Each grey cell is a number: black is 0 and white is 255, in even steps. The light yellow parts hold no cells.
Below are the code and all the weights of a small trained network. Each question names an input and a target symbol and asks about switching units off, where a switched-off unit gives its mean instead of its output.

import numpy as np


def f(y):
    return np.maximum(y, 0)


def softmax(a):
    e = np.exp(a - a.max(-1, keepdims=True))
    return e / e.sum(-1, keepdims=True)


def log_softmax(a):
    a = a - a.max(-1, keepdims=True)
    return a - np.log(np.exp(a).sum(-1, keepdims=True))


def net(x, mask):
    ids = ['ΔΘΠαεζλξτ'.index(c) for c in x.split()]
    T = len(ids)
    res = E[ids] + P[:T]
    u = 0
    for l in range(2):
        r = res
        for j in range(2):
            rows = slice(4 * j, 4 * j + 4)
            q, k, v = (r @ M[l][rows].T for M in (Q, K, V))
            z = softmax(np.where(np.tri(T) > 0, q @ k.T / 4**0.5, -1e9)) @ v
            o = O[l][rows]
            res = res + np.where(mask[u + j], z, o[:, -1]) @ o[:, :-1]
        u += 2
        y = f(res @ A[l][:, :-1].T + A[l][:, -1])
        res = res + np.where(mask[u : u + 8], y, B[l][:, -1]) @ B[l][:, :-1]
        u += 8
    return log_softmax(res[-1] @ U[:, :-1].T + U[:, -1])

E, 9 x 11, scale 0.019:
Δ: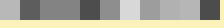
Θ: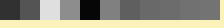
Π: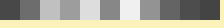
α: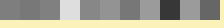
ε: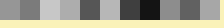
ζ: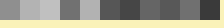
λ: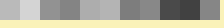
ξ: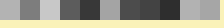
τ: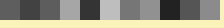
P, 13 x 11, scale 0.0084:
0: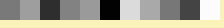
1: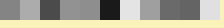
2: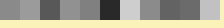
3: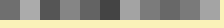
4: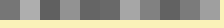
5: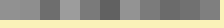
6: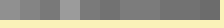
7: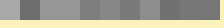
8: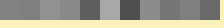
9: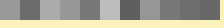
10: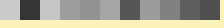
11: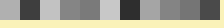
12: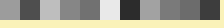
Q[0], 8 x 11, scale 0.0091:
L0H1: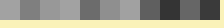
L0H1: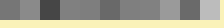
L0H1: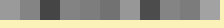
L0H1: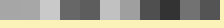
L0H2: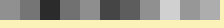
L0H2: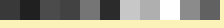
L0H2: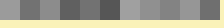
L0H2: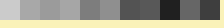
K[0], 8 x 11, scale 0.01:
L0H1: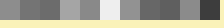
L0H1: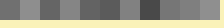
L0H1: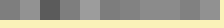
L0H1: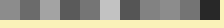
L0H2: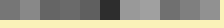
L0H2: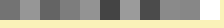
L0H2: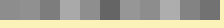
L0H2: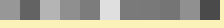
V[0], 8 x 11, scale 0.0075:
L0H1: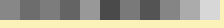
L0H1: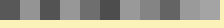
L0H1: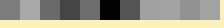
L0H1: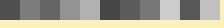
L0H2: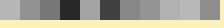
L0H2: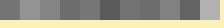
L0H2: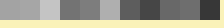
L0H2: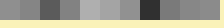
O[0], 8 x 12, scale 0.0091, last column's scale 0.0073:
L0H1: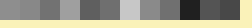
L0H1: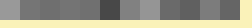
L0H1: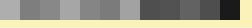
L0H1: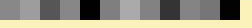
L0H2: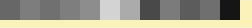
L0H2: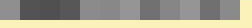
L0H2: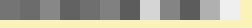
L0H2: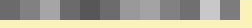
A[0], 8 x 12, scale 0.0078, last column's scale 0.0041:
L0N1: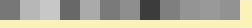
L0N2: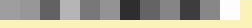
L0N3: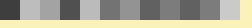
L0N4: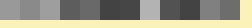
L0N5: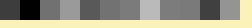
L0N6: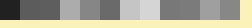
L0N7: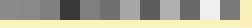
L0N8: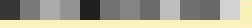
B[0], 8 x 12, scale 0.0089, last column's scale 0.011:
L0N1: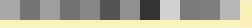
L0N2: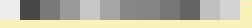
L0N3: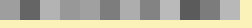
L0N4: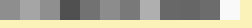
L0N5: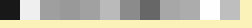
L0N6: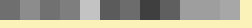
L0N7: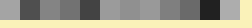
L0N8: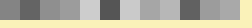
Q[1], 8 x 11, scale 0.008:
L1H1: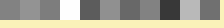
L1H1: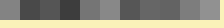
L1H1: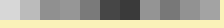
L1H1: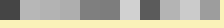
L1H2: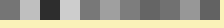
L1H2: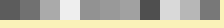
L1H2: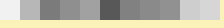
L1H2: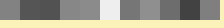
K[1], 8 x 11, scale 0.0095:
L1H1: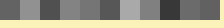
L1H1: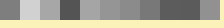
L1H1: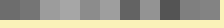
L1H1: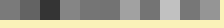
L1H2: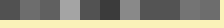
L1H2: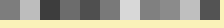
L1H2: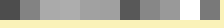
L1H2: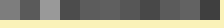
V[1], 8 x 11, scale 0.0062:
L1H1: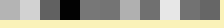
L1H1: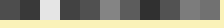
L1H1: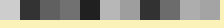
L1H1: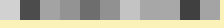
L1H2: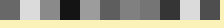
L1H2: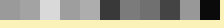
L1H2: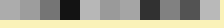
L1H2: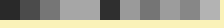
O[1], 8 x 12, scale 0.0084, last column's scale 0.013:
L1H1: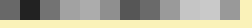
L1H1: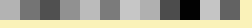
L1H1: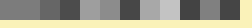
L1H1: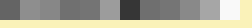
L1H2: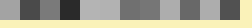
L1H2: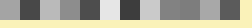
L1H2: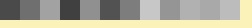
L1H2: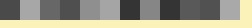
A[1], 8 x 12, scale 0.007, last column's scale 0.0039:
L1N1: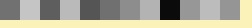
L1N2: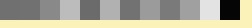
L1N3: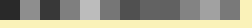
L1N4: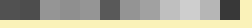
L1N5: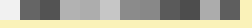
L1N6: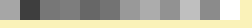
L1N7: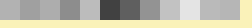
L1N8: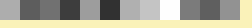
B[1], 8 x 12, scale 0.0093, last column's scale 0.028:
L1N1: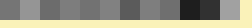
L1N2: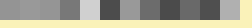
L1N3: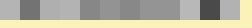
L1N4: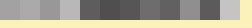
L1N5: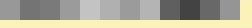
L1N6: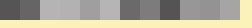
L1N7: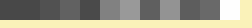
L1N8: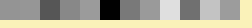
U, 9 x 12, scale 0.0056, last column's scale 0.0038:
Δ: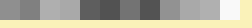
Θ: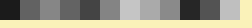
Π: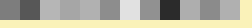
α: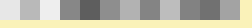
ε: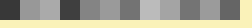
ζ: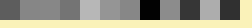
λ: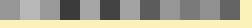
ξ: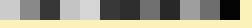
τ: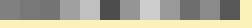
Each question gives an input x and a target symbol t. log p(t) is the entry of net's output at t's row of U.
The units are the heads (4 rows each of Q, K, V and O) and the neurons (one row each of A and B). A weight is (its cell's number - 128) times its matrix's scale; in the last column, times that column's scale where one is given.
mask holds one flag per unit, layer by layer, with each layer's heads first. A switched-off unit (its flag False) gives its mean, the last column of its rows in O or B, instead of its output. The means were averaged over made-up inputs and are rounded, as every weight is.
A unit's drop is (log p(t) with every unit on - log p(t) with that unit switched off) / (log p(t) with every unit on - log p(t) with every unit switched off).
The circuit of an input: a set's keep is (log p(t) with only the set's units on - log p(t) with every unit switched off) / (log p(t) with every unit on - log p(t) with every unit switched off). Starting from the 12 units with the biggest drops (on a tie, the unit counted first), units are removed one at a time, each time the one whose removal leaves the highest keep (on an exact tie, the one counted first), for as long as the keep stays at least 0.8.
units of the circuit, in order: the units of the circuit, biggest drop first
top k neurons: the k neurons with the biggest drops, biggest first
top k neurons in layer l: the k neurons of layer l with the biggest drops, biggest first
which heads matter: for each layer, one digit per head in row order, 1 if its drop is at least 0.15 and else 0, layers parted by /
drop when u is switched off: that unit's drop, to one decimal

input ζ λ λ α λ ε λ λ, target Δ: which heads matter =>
10 / 11
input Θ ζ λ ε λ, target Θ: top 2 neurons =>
[L1N1 L0N2]
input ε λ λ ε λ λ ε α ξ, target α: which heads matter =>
01 / 11
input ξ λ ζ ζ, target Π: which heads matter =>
11 / 11
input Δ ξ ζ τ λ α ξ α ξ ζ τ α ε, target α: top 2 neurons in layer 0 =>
[L0N5 L0N1]
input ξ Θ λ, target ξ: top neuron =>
[L0N5]
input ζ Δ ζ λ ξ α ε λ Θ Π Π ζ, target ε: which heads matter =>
10 / 01
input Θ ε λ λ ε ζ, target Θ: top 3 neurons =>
[L0N2 L0N8 L1N1]
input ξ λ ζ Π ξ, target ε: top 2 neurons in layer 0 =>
[L0N6 L0N5]
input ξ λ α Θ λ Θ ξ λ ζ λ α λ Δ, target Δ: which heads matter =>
10 / 00
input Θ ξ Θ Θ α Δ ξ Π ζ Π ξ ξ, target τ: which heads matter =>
01 / 11
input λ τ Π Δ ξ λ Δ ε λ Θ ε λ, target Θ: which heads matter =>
01 / 01
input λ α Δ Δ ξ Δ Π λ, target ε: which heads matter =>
00 / 01
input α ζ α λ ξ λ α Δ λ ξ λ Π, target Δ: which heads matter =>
10 / 00
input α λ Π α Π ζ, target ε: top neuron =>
[L0N6]
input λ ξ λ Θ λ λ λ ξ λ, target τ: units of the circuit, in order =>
[L1H2 L1N8 L1H1]
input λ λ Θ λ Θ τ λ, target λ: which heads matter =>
11 / 11
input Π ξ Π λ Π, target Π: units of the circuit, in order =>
[L1H1 L0N3]
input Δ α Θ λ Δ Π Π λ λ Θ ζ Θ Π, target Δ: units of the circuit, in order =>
[L1N4 L0N5 L1H1]
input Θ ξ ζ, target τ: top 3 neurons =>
[L1N8 L1N5 L0N3]
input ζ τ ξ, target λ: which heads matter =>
00 / 11
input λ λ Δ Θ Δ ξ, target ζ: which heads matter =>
11 / 00
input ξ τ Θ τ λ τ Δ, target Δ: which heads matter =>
00 / 10
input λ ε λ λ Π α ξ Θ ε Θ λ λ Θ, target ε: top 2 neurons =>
[L0N5 L0N2]
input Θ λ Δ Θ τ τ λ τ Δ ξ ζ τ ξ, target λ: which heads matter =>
10 / 11
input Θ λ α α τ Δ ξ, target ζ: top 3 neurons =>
[L0N1 L1N3 L1N4]
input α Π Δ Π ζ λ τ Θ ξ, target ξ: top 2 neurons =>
[L0N5 L1N7]
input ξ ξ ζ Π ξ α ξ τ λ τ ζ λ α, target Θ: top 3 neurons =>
[L1N1 L1N4 L1N8]
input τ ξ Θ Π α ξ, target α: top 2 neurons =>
[L1N7 L0N1]
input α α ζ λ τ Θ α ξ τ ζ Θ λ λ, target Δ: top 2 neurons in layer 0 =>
[L0N8 L0N2]
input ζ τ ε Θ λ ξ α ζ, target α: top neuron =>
[L0N1]
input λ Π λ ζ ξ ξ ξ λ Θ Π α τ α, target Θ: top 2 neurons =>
[L1N1 L1N4]
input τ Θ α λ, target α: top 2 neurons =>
[L1N7 L0N1]
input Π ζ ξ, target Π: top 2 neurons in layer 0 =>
[L0N3 L0N7]
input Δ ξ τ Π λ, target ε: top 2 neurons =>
[L0N6 L1N4]
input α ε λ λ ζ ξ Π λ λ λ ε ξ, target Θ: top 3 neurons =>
[L0N2 L0N8 L1N1]
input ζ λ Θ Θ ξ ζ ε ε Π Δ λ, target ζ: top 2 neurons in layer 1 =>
[L1N4 L1N7]
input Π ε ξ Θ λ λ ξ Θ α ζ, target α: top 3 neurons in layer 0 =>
[L0N2 L0N1 L0N3]
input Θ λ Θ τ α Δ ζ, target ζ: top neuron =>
[L0N1]
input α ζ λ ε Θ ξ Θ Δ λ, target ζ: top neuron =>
[L0N2]
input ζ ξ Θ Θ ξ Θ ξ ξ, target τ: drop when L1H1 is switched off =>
1.0
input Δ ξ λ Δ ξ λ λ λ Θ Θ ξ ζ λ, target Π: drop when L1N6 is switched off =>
0.1
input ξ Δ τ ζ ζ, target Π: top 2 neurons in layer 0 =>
[L0N3 L0N4]
